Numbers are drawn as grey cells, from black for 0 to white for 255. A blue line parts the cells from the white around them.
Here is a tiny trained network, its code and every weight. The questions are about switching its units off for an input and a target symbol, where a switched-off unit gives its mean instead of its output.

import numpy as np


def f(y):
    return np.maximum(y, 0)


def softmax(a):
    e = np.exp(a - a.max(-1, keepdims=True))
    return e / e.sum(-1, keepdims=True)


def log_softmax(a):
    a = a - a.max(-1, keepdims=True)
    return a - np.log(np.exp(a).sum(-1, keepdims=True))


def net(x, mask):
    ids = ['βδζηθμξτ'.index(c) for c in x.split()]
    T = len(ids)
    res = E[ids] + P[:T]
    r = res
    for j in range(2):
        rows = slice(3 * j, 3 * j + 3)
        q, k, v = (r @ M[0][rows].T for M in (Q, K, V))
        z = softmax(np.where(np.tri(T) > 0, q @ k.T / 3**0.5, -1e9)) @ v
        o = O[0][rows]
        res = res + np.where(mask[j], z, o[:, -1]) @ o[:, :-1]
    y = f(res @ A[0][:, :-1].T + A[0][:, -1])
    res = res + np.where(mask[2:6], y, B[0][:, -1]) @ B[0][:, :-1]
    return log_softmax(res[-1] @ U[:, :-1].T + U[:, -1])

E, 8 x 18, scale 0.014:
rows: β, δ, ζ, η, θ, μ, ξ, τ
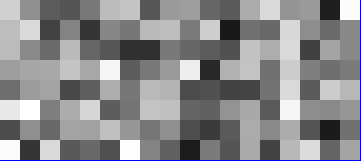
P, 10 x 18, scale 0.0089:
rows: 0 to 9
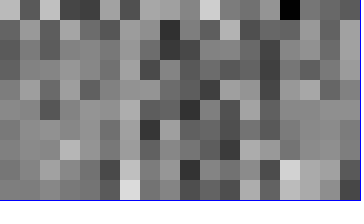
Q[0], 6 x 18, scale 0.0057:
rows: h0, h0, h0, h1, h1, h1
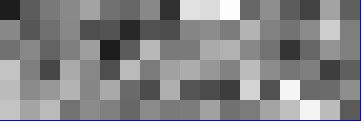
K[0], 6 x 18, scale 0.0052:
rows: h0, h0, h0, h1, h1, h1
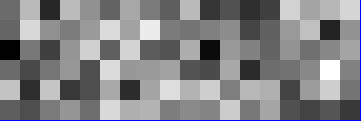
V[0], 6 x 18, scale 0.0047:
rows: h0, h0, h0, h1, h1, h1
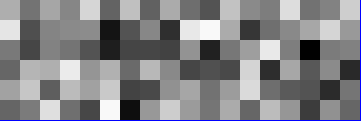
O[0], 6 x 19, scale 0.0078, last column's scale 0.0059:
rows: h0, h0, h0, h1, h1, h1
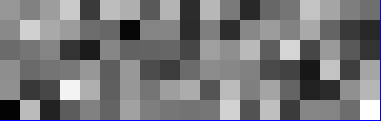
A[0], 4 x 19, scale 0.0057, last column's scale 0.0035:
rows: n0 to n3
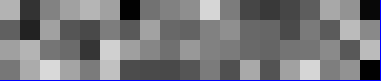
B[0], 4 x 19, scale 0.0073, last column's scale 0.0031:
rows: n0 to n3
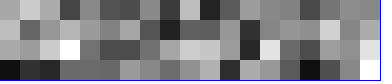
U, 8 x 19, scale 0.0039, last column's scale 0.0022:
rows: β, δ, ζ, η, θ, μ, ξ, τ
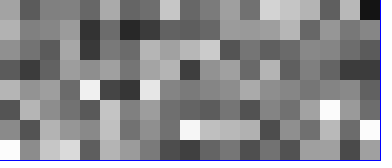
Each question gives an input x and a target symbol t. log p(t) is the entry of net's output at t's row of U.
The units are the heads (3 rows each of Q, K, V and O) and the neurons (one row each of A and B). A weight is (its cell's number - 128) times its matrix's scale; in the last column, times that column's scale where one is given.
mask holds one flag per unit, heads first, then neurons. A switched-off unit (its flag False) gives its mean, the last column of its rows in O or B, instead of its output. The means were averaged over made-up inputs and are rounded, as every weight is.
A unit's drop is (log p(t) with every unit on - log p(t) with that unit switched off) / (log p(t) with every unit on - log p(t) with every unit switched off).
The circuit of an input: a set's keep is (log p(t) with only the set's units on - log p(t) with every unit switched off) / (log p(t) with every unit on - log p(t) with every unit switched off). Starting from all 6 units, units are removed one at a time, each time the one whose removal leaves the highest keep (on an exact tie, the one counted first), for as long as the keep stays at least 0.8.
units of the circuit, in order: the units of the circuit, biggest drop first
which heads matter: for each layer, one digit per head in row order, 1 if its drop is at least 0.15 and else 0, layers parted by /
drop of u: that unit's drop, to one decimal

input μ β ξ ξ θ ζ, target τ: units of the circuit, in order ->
[h0; h1]
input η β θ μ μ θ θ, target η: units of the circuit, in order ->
[h1]
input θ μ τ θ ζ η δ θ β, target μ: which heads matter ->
01
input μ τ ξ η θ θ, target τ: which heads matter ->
11
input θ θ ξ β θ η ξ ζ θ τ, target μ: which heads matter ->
01
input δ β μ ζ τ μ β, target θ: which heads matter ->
10
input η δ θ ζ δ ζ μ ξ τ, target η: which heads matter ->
01
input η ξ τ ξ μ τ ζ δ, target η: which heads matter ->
01
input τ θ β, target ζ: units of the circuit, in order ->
[h1; n3; h0]
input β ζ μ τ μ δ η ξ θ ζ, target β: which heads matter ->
01
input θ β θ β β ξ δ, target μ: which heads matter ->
01
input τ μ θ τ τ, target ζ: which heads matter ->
11
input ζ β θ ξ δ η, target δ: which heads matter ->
10
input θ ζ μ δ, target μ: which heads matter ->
01
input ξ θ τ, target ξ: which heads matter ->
10
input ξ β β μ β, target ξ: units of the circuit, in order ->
[h0]
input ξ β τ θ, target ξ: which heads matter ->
11
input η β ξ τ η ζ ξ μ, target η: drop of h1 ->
1.0
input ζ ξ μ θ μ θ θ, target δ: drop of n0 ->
0.0
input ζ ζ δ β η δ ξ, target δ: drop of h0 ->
1.0
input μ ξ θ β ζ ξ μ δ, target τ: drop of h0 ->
0.5
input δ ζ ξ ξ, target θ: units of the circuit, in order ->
[h0]
